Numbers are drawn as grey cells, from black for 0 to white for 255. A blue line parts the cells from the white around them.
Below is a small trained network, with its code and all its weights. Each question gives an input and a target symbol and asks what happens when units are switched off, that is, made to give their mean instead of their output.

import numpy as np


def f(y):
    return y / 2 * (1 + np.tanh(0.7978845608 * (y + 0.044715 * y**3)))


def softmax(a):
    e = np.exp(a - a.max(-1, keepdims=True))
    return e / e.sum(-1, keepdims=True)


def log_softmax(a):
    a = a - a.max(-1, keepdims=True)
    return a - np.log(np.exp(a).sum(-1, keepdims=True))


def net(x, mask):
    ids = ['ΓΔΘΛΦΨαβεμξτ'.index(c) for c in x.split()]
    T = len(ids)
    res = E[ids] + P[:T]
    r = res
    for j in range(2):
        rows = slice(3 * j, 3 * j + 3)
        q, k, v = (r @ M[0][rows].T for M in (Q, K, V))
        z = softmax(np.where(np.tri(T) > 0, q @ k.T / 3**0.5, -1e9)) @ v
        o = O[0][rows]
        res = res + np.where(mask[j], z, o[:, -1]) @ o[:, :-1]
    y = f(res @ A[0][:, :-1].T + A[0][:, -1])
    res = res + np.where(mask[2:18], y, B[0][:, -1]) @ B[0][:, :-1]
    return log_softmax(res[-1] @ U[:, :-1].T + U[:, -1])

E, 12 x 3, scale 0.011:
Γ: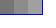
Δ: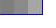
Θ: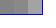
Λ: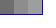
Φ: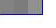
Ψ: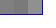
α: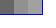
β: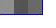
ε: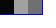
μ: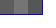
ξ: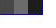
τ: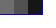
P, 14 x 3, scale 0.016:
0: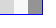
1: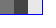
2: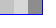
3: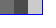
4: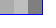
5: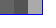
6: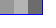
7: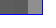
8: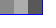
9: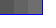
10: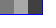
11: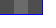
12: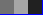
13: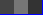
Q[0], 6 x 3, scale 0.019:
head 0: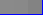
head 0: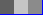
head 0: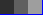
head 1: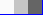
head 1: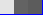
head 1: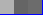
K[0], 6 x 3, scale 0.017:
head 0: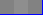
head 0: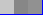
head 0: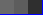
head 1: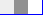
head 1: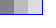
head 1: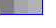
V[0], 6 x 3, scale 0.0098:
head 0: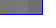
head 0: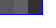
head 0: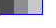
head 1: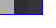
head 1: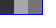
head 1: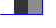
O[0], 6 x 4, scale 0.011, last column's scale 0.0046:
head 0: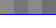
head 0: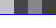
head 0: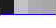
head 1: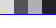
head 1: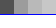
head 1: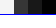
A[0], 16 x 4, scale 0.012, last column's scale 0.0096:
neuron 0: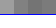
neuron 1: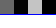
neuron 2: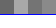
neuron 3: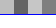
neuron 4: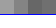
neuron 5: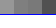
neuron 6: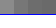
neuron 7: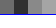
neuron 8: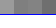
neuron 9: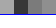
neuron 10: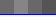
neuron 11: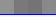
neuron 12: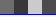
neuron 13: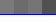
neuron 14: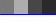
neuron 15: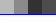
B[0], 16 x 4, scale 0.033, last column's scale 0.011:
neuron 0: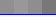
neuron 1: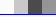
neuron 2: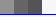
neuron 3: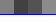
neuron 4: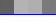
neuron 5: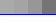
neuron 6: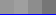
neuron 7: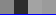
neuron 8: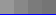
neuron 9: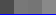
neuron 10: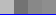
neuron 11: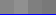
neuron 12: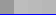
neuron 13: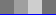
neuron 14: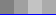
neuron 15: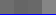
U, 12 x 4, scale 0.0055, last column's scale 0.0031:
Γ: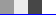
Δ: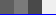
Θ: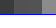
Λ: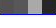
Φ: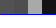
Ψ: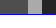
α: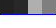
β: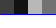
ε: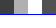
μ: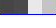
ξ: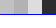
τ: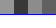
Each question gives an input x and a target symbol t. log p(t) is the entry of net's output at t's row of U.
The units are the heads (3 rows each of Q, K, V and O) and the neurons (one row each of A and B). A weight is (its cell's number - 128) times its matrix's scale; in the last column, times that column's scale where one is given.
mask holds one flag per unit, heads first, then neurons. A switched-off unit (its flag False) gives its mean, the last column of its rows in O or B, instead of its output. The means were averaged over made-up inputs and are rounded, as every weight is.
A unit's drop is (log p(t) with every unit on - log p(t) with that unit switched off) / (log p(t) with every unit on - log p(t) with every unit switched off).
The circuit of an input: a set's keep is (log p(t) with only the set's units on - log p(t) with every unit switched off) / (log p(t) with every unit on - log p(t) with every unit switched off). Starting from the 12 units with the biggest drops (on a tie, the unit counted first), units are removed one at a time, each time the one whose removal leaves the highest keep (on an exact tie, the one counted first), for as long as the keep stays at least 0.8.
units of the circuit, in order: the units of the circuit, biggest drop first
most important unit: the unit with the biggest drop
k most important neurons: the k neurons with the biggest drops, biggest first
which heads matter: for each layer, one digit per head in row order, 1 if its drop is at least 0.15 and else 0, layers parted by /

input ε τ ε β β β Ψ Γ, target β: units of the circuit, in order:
(head 1; neuron 7; neuron 1)
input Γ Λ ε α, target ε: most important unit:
neuron 12
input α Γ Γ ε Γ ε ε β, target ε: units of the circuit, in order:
(head 1; neuron 12)
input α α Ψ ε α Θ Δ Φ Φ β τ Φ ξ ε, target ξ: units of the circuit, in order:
(head 1; head 0; neuron 12)
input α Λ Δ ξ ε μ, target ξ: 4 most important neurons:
(neuron 1; neuron 12; neuron 2; neuron 9)
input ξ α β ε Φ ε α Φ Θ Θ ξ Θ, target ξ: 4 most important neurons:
(neuron 12; neuron 1; neuron 2; neuron 9)
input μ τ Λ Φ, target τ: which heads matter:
01
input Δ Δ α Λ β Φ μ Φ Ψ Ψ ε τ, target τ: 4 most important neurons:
(neuron 1; neuron 7; neuron 3; neuron 14)
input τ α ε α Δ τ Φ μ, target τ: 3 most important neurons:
(neuron 1; neuron 7; neuron 3)
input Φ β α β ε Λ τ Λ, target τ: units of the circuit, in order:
(neuron 3; head 1; head 0)
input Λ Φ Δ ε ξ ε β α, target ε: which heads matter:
01
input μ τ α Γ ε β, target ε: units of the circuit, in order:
(neuron 12; head 1)
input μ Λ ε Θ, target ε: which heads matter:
00
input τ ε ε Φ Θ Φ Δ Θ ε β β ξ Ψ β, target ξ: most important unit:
head 1
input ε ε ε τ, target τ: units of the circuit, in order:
(neuron 1; neuron 7; head 1)
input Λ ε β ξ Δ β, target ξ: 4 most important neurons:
(neuron 1; neuron 12; neuron 2; neuron 7)
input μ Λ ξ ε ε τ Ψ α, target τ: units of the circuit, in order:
(head 1; neuron 3; head 0)
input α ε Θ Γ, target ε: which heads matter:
00
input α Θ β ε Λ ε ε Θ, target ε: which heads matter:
01
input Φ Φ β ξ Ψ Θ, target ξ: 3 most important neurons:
(neuron 1; neuron 12; neuron 2)
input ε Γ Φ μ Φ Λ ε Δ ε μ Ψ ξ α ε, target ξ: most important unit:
head 1
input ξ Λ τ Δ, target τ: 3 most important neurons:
(neuron 1; neuron 3; neuron 7)
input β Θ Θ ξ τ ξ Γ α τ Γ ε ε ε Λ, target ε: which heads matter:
11
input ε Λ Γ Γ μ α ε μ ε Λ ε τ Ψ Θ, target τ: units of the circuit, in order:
(head 0; head 1; neuron 3)
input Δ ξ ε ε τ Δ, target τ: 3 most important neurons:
(neuron 3; neuron 1; neuron 7)
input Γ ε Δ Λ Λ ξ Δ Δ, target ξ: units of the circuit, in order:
(head 1; neuron 12; head 0)
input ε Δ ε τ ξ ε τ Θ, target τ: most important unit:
neuron 3
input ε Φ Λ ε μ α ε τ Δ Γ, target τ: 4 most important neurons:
(neuron 1; neuron 3; neuron 7; neuron 14)
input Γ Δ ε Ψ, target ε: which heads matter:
00
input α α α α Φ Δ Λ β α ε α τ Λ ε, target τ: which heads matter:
11
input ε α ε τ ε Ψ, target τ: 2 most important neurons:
(neuron 1; neuron 3)
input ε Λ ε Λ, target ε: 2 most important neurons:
(neuron 12; neuron 1)
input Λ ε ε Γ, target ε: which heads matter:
00
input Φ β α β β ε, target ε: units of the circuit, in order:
(head 1)
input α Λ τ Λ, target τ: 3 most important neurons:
(neuron 1; neuron 3; neuron 7)
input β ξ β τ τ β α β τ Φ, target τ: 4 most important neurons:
(neuron 1; neuron 3; neuron 7; neuron 14)
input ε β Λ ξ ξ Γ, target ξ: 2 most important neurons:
(neuron 1; neuron 12)
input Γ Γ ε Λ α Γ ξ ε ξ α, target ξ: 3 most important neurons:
(neuron 1; neuron 12; neuron 2)
